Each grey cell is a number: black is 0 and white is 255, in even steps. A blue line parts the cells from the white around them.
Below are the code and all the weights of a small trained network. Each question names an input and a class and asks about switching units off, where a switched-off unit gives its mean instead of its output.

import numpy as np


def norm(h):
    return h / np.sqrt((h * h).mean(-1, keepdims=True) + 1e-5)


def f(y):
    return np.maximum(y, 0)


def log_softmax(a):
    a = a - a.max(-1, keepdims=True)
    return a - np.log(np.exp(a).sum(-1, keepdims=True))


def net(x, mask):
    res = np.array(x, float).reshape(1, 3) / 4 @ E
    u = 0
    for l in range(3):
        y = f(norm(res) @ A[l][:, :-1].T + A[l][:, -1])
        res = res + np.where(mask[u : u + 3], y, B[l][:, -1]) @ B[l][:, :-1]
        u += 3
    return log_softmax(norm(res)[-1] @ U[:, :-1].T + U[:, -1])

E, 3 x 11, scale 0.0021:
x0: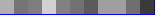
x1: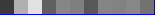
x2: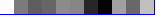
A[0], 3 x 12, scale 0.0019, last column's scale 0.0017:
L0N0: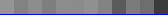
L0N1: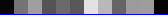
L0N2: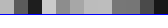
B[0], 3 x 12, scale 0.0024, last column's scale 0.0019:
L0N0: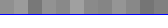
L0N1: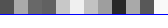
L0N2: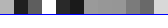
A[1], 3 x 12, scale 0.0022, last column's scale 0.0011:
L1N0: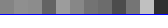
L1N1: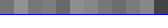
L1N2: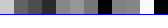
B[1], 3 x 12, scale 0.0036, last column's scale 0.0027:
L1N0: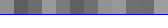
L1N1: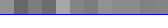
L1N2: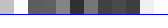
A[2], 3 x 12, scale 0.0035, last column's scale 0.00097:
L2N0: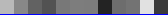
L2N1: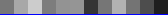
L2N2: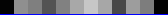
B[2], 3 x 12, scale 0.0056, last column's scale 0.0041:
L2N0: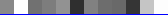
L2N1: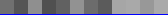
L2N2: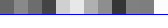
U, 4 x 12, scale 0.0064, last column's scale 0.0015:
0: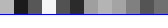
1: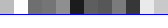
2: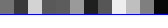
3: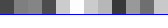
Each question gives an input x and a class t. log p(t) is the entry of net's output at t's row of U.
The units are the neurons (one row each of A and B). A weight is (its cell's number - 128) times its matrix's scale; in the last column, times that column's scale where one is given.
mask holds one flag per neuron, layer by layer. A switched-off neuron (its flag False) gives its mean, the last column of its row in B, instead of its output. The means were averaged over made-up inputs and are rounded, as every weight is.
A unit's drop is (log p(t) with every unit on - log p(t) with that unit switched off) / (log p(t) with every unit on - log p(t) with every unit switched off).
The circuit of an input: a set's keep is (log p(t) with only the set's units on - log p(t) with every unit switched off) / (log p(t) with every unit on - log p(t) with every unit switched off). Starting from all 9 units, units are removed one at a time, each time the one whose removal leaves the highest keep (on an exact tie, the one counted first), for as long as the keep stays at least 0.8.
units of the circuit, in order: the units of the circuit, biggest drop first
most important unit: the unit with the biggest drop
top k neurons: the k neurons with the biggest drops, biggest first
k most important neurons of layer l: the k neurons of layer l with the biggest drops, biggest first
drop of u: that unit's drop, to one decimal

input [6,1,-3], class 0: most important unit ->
L2N2
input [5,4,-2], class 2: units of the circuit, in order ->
[L2N2 L2N1 L2N0]
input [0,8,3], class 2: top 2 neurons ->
[L1N2 L2N1]
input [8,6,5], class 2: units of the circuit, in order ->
[L1N2 L2N0]
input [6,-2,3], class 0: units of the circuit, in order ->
[L1N2 L2N0 L2N2]
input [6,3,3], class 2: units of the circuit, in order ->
[L1N2 L2N0 L2N1]
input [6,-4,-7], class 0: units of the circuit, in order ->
[L0N2 L2N2]
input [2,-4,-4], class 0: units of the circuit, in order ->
[L0N2 L2N2 L2N0]
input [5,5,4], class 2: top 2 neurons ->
[L1N2 L2N1]
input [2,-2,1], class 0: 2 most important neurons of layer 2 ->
[L2N0 L2N2]
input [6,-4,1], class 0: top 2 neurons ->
[L2N0 L1N2]
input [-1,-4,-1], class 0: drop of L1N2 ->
0.5
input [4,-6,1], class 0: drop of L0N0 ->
0.0
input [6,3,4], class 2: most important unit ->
L1N2
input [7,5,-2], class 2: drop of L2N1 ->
0.1
